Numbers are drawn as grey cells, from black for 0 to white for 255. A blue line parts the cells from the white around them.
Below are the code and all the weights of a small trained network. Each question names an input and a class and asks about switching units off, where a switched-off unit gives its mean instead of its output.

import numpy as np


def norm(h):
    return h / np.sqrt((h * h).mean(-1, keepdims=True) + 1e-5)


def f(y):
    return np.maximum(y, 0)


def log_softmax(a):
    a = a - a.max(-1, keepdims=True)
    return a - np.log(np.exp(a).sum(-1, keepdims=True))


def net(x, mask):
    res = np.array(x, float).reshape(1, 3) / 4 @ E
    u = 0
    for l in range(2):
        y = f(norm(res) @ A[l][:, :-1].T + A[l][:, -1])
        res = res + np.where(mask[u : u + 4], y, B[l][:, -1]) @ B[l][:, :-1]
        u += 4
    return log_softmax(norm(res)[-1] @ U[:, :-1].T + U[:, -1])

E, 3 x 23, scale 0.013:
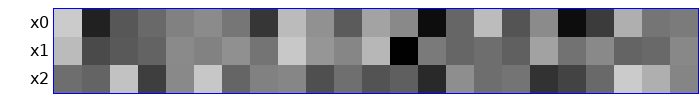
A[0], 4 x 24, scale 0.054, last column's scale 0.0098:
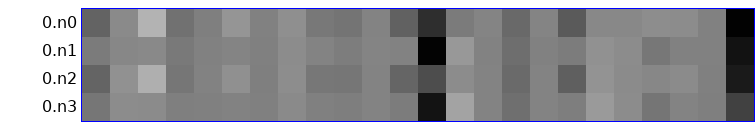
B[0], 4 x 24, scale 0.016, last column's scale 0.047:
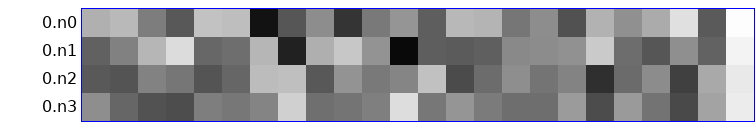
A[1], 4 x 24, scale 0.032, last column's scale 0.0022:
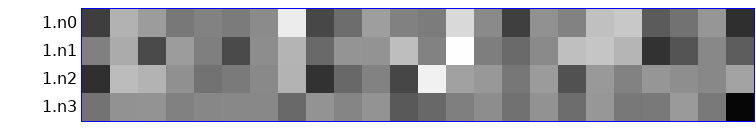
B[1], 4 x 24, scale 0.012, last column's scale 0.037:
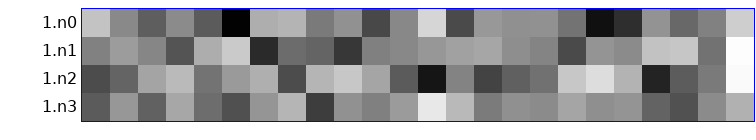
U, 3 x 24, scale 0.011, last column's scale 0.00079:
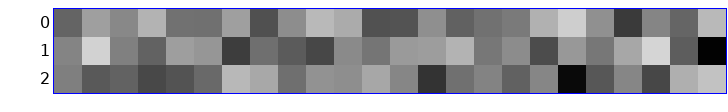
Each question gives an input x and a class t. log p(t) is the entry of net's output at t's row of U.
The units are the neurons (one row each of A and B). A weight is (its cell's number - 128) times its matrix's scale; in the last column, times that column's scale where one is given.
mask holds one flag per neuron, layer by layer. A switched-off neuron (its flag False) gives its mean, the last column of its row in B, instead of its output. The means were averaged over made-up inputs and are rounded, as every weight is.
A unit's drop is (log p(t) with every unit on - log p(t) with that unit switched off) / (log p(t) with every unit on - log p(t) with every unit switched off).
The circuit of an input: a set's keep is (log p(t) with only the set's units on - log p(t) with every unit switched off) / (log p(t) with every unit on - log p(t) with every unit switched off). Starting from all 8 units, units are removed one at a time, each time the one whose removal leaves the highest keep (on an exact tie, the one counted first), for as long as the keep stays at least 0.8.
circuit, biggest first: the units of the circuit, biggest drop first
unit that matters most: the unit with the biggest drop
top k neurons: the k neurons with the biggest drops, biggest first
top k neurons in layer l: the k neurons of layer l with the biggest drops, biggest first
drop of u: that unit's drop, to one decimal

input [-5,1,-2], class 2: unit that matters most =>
0.n3
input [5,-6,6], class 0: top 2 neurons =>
[0.n3, 0.n0]
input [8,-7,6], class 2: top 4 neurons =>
[0.n0, 1.n1, 0.n1, 1.n2]
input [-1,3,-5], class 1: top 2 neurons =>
[0.n2, 1.n1]
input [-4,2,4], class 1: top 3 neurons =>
[0.n0, 0.n3, 0.n1]
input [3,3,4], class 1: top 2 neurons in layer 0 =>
[0.n1, 0.n2]
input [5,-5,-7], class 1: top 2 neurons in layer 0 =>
[0.n2, 0.n1]
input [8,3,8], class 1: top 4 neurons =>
[0.n2, 0.n1, 1.n2, 0.n3]
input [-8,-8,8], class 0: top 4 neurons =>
[1.n2, 0.n3, 0.n2, 1.n1]
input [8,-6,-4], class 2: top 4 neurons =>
[0.n0, 1.n1, 1.n2, 0.n1]
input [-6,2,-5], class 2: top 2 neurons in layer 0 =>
[0.n3, 0.n0]
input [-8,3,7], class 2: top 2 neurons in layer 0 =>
[0.n2, 0.n3]
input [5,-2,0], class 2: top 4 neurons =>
[0.n0, 1.n1, 1.n2, 0.n1]
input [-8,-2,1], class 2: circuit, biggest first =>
[0.n2]
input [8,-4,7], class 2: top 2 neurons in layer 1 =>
[1.n1, 1.n2]
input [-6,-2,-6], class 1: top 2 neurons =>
[1.n1, 0.n2]
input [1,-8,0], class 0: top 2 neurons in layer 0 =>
[0.n3, 0.n0]
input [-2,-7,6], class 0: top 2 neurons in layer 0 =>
[0.n3, 0.n2]
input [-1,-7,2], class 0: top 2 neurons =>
[0.n3, 1.n2]
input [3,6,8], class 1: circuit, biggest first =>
[0.n0]
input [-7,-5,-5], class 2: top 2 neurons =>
[1.n0, 0.n1]
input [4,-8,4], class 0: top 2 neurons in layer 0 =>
[0.n3, 0.n0]
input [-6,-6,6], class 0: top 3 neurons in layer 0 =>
[0.n3, 0.n2, 0.n0]
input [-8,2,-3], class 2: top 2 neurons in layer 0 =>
[0.n3, 0.n2]
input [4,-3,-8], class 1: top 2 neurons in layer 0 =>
[0.n2, 0.n1]
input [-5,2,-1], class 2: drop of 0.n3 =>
0.6
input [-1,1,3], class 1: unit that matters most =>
0.n0
